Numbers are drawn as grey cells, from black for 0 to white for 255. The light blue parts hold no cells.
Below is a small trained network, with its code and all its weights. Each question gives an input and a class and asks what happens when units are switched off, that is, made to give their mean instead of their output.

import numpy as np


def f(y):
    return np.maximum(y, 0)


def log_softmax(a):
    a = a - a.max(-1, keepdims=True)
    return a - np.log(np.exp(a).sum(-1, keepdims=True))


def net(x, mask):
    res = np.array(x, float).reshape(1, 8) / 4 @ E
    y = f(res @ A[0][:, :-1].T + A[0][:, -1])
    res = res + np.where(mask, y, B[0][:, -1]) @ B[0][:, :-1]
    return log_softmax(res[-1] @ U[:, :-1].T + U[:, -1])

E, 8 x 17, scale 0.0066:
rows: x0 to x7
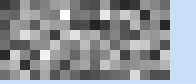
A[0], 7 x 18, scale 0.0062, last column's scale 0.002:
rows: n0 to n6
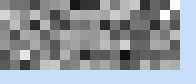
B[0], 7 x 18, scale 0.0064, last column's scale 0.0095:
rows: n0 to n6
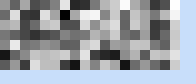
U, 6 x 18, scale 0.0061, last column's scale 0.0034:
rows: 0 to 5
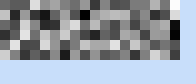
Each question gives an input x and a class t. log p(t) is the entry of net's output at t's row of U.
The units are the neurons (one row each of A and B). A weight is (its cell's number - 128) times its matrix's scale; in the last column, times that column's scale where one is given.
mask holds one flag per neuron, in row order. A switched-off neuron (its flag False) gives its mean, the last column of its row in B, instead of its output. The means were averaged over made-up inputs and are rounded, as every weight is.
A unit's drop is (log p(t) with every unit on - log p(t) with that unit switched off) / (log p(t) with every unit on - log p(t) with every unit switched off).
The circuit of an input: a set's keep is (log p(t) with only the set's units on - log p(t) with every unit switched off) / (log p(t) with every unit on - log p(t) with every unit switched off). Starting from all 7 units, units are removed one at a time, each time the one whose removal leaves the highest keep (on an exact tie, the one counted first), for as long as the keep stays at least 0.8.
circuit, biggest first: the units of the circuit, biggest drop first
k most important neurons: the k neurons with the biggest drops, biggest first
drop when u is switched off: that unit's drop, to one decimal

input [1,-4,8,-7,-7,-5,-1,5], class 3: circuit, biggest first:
n5
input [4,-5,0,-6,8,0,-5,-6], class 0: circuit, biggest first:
n1, n2
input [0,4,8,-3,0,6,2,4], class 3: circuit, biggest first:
n5, n1
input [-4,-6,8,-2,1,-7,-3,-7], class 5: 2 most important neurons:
n0, n5
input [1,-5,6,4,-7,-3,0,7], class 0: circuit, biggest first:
n5, n0
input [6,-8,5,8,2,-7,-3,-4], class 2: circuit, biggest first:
n6, n2
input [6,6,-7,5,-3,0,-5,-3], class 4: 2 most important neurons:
n1, n4
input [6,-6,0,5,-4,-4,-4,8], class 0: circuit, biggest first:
n0, n5
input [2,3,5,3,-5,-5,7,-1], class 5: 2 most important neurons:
n2, n0
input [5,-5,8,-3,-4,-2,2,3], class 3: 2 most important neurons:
n5, n1
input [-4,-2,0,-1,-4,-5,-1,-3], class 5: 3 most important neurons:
n2, n0, n6
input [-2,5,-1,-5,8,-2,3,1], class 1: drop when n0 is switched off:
0.1
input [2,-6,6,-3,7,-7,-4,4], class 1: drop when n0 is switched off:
0.1
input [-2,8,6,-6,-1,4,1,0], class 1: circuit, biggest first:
n0
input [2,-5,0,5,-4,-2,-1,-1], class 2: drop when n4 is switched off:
0.2
